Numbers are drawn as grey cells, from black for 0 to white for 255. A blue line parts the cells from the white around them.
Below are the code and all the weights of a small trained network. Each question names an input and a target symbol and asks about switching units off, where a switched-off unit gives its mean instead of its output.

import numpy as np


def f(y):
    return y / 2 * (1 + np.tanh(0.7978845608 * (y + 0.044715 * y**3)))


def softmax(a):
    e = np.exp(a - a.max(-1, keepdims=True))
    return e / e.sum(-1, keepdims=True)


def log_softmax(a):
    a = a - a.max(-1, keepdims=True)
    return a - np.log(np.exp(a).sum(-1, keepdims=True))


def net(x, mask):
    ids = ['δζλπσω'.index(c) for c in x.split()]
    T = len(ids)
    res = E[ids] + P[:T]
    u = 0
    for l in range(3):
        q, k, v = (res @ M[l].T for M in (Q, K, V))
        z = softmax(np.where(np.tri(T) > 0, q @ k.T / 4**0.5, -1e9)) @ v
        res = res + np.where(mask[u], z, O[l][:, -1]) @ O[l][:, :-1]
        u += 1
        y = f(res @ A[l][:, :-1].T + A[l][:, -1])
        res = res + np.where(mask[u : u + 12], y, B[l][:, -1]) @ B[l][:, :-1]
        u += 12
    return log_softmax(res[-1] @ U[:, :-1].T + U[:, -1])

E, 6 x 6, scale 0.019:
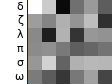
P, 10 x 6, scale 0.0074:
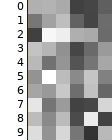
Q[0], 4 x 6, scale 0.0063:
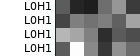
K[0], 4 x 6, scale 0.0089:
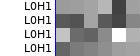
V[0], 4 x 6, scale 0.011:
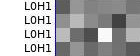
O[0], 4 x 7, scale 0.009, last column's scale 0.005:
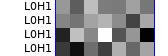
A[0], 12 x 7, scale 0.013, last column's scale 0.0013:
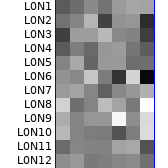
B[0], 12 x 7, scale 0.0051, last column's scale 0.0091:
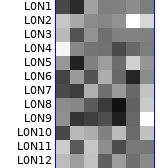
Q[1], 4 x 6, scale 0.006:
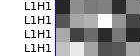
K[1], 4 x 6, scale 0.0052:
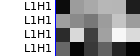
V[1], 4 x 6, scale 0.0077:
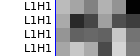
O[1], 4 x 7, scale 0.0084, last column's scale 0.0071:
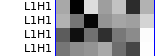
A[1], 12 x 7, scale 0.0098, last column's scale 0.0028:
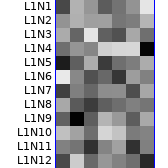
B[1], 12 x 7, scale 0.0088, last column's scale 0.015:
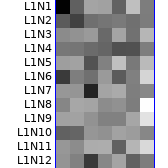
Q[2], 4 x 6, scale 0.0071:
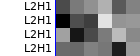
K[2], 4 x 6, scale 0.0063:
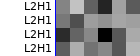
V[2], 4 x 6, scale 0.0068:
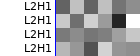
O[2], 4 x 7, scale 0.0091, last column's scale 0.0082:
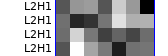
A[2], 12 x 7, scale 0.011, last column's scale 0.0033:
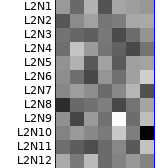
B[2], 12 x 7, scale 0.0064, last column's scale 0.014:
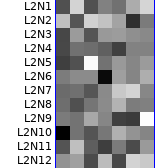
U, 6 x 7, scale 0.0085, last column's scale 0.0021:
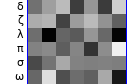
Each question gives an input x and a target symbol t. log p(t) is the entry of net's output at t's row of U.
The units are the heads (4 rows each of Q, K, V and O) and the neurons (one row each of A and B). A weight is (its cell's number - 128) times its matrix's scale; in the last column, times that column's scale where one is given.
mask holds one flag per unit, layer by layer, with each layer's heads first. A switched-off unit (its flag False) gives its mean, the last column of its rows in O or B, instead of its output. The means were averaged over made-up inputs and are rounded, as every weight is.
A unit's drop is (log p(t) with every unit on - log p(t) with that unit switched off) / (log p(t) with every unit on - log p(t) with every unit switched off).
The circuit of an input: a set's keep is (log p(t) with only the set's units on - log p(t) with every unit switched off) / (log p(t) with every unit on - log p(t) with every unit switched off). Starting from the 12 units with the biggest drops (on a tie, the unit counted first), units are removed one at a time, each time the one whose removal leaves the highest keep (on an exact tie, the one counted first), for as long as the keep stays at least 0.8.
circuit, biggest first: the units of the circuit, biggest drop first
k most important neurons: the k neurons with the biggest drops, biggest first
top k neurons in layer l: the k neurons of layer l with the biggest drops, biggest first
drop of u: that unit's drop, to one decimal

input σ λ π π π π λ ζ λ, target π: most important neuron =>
[L2N12]
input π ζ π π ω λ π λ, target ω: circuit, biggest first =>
[L2N1, L0N2]
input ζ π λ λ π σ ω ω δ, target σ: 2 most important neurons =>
[L2N5, L1N6]
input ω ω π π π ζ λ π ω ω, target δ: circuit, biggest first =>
[L1H1, L2N12, L0N2, L0N9]
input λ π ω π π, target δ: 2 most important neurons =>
[L1N9, L1N11]
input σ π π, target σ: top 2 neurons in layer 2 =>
[L2N6, L2N11]
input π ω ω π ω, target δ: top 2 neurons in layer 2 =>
[L2N12, L2N5]
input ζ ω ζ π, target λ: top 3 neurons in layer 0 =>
[L0N9, L0N8, L0N2]
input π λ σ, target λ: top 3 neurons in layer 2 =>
[L2N1, L2N12, L2N8]
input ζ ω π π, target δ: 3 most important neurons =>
[L1N11, L1N9, L2N9]
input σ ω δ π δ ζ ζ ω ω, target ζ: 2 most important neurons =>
[L1N9, L2N9]
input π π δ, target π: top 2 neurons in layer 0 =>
[L0N9, L0N10]
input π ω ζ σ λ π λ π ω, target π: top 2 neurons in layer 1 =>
[L1N11, L1N5]
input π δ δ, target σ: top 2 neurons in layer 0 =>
[L0N5, L0N8]
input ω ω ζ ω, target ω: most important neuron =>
[L1N9]
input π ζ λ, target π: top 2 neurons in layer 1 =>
[L1N3, L1N8]
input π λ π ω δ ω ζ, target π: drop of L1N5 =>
0.1
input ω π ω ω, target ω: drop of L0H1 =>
0.5
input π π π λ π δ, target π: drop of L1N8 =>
-0.1
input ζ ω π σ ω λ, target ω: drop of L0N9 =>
-0.1
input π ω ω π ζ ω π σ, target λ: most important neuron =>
[L1N6]
